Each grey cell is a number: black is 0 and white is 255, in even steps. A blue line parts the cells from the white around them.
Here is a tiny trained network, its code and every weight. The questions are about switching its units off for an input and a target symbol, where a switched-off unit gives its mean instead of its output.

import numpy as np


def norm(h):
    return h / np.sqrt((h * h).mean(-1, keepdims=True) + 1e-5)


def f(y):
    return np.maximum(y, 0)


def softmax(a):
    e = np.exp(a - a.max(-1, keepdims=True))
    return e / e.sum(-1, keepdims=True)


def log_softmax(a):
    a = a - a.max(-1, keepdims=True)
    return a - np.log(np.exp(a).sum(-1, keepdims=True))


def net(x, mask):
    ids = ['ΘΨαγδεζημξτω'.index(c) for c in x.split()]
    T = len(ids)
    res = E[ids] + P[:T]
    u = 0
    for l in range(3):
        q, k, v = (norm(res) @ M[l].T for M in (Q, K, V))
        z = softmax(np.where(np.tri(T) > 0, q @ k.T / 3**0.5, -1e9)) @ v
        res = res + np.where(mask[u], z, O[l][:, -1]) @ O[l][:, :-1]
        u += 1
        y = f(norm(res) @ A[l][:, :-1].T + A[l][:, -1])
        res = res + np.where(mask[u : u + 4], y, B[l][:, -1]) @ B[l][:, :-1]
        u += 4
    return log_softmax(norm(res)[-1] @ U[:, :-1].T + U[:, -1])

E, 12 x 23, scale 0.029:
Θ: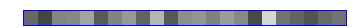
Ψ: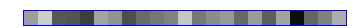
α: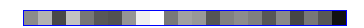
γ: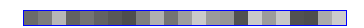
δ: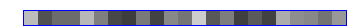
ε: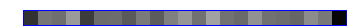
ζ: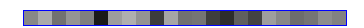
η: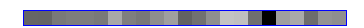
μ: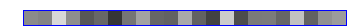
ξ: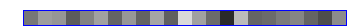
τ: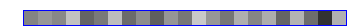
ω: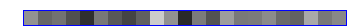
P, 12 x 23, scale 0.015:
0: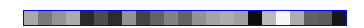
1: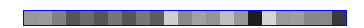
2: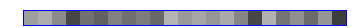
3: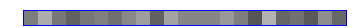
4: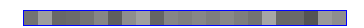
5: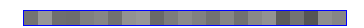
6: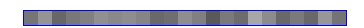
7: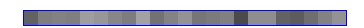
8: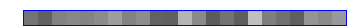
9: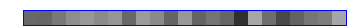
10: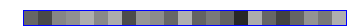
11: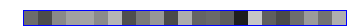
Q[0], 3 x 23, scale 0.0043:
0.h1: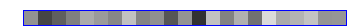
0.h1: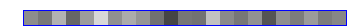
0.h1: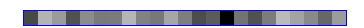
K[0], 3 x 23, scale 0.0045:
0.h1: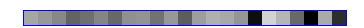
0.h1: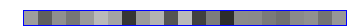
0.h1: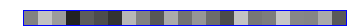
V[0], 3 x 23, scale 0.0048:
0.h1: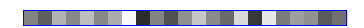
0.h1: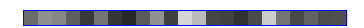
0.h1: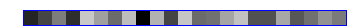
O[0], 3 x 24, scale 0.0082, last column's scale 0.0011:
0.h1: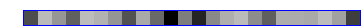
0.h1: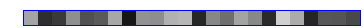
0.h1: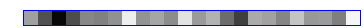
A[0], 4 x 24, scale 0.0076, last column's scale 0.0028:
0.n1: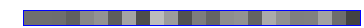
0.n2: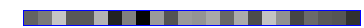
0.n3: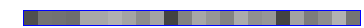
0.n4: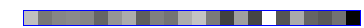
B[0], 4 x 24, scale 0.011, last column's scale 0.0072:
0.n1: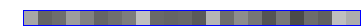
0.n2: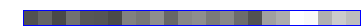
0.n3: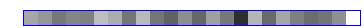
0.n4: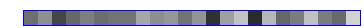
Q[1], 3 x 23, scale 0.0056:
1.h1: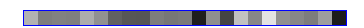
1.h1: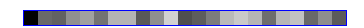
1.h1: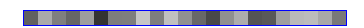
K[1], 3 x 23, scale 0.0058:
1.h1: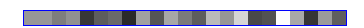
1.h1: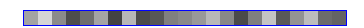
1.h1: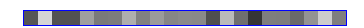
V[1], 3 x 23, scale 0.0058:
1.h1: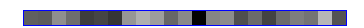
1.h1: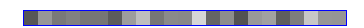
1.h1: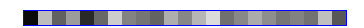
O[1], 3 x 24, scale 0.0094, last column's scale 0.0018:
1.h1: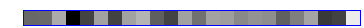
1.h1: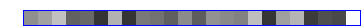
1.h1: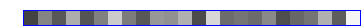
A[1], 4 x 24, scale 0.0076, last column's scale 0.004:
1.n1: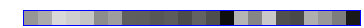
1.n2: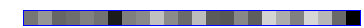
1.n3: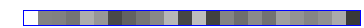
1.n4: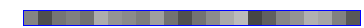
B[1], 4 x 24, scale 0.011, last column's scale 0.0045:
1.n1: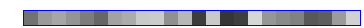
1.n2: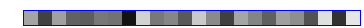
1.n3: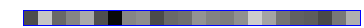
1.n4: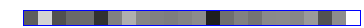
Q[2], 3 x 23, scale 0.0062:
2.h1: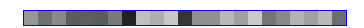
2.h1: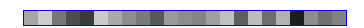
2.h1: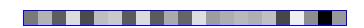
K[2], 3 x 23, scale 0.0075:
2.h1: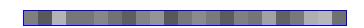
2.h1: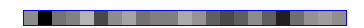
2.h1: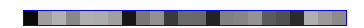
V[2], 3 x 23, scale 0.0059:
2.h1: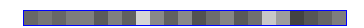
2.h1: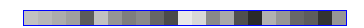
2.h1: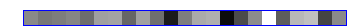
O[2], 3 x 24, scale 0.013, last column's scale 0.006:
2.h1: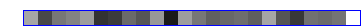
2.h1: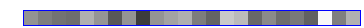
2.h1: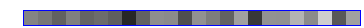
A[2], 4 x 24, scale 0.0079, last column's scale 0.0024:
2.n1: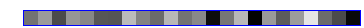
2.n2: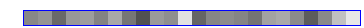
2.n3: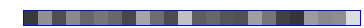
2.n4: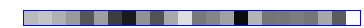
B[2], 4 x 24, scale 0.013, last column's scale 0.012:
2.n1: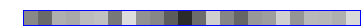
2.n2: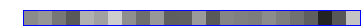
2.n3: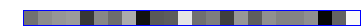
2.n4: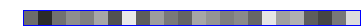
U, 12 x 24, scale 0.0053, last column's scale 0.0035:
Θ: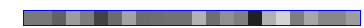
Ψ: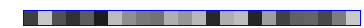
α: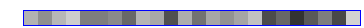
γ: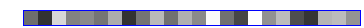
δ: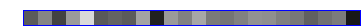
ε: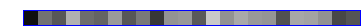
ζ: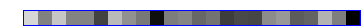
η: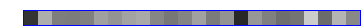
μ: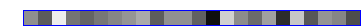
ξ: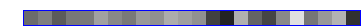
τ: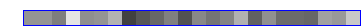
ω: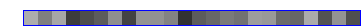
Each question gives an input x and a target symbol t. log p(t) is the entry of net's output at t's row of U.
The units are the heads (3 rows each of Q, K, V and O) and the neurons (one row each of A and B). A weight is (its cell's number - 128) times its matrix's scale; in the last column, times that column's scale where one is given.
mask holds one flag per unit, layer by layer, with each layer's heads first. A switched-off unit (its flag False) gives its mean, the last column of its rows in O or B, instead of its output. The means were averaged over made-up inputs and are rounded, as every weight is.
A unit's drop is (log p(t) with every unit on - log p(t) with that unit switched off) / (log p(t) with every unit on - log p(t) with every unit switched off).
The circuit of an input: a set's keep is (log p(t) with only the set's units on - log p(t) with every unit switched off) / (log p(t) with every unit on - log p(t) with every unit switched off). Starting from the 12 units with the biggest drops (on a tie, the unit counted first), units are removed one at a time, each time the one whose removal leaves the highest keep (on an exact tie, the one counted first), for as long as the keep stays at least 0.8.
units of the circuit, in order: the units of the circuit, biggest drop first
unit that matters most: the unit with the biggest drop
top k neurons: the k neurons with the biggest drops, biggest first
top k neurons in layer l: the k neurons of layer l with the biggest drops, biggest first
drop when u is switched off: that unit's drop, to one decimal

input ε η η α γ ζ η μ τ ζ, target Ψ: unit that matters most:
1.n1
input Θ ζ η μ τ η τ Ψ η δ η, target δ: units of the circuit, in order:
1.h1, 0.h1, 1.n3
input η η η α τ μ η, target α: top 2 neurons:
2.n1, 0.n2
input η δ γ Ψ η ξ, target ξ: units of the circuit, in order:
1.n2, 0.n2, 2.n4
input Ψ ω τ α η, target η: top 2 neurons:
2.n1, 1.n4
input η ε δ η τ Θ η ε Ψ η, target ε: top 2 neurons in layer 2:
2.n2, 2.n1
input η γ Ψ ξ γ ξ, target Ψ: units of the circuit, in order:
2.n1, 2.n2, 2.h1
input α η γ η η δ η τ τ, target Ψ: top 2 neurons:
1.n1, 0.n4
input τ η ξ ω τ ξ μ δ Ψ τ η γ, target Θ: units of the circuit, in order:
2.n4, 2.h1
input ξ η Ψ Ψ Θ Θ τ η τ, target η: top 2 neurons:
1.n1, 0.n4
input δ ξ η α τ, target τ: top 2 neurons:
0.n4, 2.n4
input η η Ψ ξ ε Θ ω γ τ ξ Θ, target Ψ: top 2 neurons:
2.n1, 2.n2
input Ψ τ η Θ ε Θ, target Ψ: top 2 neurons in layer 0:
0.n3, 0.n4
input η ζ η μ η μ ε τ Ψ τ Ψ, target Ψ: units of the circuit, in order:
2.n1
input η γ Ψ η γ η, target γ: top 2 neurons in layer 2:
2.n3, 2.n2
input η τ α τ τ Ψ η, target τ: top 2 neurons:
0.n1, 2.n3
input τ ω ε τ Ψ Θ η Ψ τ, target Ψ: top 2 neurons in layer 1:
1.n1, 1.n2
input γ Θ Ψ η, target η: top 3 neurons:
2.n1, 1.n4, 1.n2
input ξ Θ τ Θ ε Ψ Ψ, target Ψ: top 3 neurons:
2.n1, 2.n2, 0.n3
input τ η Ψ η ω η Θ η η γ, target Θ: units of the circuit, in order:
2.n4
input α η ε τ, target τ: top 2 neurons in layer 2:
2.n1, 2.n4
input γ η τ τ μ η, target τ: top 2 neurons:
0.n4, 2.n3
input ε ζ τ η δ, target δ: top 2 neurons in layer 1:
1.n3, 1.n2
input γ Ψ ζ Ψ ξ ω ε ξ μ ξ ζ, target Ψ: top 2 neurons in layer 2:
2.n1, 2.n2
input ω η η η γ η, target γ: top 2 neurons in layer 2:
2.n3, 2.n2
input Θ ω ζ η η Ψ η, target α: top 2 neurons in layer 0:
0.n2, 0.n1
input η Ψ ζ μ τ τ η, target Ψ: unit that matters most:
1.h1
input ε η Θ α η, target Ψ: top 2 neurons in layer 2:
2.n1, 2.n4
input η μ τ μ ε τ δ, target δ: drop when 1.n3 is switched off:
0.7
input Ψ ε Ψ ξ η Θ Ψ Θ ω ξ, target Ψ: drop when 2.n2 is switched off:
0.2
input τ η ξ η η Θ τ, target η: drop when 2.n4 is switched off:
0.0
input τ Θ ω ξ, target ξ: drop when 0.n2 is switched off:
0.2
